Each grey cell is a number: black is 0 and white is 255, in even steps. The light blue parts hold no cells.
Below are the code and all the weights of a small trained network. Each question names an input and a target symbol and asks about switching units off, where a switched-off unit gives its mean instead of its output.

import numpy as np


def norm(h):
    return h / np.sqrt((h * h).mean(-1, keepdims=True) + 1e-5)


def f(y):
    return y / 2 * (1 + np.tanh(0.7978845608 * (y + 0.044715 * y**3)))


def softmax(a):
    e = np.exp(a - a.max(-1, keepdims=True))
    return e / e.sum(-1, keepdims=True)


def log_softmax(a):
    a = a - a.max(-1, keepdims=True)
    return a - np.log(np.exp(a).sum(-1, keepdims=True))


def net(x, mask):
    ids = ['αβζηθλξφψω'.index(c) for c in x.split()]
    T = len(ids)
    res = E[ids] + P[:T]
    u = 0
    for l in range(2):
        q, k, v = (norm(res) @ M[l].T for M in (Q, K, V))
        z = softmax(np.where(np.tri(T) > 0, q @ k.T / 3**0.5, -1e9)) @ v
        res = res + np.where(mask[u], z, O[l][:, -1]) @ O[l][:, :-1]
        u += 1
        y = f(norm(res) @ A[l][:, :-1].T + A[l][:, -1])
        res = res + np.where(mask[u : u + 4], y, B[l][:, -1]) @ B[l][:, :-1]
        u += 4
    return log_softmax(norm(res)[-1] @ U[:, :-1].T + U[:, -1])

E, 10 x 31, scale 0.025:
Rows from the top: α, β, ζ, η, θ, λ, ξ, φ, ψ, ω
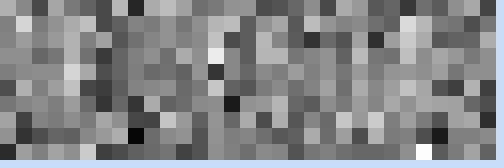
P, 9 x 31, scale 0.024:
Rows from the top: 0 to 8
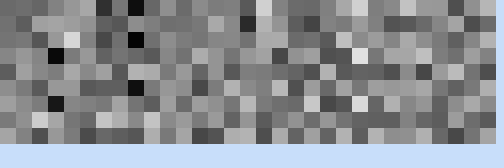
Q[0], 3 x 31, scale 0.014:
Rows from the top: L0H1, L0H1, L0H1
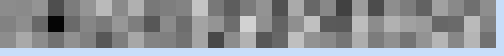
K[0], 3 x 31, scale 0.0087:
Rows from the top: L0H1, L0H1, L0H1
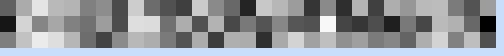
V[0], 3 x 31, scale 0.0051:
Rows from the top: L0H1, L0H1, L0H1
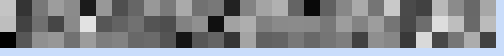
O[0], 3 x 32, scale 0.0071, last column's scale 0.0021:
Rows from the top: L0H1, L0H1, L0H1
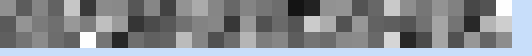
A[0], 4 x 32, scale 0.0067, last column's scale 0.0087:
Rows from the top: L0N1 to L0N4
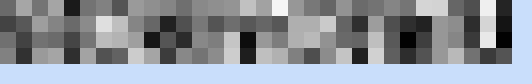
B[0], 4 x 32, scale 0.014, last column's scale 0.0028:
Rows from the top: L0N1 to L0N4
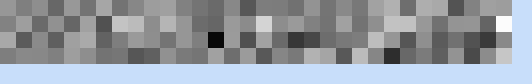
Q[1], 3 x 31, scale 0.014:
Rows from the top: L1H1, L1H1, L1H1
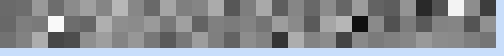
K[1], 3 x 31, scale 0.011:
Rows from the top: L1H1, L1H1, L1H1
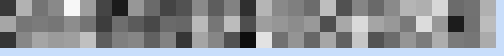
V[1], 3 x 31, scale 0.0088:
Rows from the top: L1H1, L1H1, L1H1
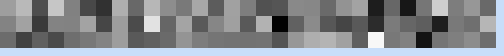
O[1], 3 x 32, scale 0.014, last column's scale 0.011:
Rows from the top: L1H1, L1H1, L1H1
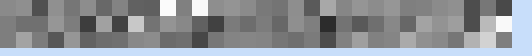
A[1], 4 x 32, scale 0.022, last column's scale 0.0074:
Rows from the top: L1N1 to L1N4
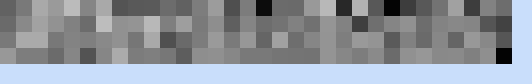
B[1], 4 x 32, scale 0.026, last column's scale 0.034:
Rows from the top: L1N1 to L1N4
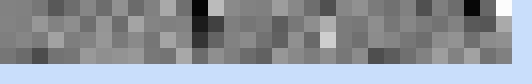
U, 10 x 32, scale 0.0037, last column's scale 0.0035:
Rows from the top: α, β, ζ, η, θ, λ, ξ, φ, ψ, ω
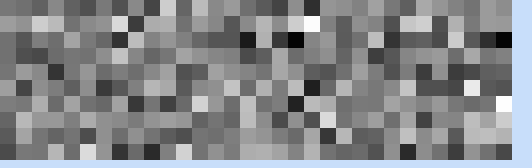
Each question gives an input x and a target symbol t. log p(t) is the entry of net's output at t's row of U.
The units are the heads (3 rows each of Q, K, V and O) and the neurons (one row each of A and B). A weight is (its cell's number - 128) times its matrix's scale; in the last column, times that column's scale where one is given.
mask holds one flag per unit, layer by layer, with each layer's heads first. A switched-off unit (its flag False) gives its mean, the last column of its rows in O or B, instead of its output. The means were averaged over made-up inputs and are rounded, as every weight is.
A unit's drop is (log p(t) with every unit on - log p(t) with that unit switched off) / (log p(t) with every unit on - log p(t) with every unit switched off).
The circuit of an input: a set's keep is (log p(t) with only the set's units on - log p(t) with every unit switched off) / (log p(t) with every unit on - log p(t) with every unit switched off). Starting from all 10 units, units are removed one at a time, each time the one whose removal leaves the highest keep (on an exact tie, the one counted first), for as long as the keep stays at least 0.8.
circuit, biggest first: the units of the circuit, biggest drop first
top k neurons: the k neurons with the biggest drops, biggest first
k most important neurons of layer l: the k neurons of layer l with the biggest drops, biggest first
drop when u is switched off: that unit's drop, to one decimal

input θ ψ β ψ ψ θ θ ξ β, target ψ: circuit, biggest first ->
[L1N1; L1H1]
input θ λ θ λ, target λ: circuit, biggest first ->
[L0H1; L1N1; L1N2]
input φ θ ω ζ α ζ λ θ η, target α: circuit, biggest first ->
[L1H1; L1N1]
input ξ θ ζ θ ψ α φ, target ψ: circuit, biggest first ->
[L1H1; L1N1]
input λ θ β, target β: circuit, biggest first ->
[L1N1; L0H1; L1N2]
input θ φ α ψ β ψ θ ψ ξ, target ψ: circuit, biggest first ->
[L1N1; L1H1]
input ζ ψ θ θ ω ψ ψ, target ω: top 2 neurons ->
[L1N1; L1N2]
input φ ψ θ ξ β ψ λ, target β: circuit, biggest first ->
[L0H1; L1N1; L1N2]
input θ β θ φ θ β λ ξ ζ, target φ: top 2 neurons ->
[L1N3; L1N1]
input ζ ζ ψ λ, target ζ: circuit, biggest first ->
[L1H1; L0H1; L1N1]
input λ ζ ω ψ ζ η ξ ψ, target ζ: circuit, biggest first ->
[L1N2]
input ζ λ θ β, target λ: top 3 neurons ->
[L1N1; L1N2; L0N4]
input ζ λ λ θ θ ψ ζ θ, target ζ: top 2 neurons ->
[L0N2; L1N2]
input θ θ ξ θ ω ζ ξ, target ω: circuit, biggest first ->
[L0H1; L1N1; L1N2]
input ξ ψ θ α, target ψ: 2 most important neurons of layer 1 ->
[L1N1; L1N2]
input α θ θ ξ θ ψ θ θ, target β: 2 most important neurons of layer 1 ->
[L1N1; L1N3]
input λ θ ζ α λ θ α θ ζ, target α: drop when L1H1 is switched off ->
0.7
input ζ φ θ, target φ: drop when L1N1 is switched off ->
0.3
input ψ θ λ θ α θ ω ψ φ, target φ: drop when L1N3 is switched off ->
0.5
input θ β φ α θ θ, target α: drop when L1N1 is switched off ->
0.4
